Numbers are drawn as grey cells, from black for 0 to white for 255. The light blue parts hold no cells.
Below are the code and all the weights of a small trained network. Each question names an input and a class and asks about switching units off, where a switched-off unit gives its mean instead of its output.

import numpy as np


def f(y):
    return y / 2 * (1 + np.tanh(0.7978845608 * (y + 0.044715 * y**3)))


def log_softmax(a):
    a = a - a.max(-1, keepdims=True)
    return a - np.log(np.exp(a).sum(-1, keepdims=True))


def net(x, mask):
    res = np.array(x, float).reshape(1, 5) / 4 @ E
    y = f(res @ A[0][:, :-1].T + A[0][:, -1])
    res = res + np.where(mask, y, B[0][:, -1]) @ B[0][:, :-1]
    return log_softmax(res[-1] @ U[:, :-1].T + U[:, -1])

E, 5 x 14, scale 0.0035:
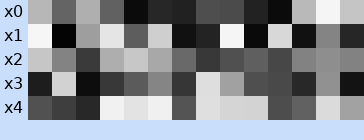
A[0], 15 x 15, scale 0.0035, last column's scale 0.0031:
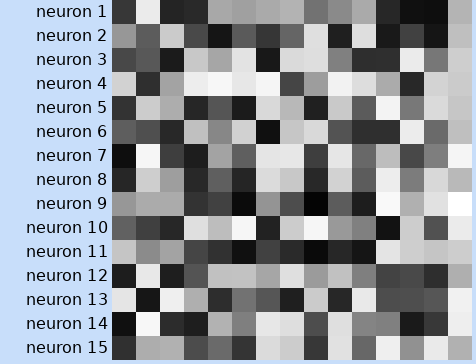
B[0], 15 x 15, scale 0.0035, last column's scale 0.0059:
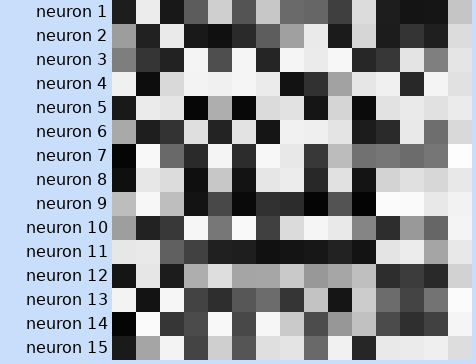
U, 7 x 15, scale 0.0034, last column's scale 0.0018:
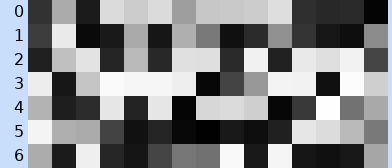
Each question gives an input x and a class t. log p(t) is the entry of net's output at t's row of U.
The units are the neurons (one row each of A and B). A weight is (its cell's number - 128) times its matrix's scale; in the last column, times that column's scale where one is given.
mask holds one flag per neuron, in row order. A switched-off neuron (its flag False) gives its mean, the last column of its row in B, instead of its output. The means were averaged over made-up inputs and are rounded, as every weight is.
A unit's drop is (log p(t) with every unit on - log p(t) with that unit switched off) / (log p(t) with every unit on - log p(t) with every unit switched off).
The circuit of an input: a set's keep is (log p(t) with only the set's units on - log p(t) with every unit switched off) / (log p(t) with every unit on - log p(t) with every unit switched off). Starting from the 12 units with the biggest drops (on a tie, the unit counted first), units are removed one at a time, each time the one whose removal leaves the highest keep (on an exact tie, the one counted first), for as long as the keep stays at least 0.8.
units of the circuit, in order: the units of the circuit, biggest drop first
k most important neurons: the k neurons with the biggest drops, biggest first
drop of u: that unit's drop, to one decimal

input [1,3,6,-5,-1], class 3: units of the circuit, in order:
[neuron 4; neuron 5]
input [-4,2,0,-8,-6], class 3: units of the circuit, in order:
[neuron 4]
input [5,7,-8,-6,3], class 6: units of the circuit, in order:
[neuron 13; neuron 2]
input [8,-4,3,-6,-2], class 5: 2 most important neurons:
[neuron 11; neuron 9]
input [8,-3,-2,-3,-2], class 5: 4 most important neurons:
[neuron 11; neuron 9; neuron 14; neuron 7]
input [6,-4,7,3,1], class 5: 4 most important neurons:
[neuron 11; neuron 9; neuron 14; neuron 12]
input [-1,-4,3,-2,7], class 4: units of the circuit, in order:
[neuron 3; neuron 10]
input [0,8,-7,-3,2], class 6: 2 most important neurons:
[neuron 13; neuron 2]
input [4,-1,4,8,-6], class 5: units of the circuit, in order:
[neuron 11; neuron 9]
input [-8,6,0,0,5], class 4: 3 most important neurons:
[neuron 3; neuron 6; neuron 10]
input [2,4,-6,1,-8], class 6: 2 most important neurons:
[neuron 2; neuron 13]
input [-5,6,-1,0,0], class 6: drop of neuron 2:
0.3
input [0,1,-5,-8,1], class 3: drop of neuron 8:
0.0
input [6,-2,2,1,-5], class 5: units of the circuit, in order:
[neuron 11]
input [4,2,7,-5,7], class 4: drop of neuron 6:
0.1
